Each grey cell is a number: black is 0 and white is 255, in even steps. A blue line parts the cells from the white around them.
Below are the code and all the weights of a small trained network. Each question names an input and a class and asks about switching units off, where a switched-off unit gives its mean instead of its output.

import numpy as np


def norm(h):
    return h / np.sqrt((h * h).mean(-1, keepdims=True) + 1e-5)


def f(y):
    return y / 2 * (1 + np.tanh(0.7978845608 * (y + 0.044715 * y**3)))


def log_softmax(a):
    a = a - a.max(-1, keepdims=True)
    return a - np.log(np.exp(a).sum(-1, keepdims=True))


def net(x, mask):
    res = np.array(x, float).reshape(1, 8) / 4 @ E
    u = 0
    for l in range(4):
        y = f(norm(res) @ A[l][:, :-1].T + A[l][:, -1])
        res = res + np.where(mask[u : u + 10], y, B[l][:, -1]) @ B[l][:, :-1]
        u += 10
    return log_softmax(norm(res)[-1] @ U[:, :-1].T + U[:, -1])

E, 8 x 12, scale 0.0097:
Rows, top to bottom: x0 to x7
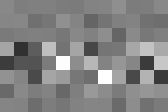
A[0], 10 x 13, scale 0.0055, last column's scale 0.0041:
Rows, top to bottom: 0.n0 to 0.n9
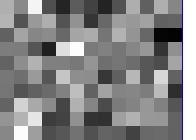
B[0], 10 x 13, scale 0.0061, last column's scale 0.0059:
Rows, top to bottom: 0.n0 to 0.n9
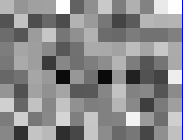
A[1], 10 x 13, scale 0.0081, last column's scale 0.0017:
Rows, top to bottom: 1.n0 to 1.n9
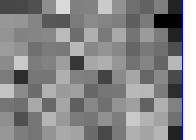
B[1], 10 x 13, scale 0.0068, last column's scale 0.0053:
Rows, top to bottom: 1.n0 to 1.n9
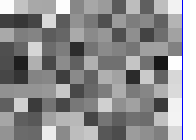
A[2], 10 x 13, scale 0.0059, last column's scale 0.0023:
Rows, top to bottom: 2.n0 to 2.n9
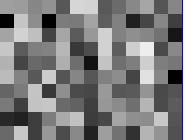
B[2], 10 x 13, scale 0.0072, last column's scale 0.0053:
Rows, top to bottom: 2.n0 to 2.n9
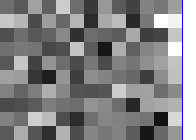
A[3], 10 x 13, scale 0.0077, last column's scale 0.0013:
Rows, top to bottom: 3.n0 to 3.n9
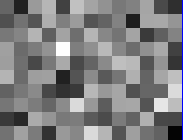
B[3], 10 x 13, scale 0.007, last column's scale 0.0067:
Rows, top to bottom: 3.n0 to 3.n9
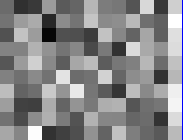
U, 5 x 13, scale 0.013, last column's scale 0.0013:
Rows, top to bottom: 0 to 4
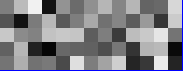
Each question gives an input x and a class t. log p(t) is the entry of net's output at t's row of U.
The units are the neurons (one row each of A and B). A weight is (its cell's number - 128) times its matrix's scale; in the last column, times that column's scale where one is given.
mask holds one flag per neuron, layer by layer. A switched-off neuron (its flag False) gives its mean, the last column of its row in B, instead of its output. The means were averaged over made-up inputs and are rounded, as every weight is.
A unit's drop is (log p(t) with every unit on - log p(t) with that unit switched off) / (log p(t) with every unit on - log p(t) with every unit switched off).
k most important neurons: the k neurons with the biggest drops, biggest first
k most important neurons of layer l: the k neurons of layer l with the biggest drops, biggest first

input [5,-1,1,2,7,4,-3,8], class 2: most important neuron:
1.n0
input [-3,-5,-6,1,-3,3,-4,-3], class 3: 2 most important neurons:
0.n1; 2.n5
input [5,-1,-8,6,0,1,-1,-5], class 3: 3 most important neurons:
0.n0; 1.n0; 0.n8
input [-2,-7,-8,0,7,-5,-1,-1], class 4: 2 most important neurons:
2.n1; 1.n4
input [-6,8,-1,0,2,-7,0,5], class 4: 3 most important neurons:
0.n5; 1.n7; 1.n1
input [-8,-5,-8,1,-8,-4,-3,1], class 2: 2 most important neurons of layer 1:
1.n8; 1.n9
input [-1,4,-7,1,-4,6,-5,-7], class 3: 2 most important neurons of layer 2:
2.n5; 2.n9
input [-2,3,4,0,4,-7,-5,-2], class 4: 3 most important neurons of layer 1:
1.n7; 1.n1; 1.n4
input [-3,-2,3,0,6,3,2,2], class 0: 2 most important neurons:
2.n1; 3.n9
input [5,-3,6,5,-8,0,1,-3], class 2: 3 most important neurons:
0.n0; 0.n8; 0.n5
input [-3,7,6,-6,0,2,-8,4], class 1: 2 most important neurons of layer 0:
0.n0; 0.n8
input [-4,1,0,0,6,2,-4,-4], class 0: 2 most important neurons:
1.n0; 2.n1
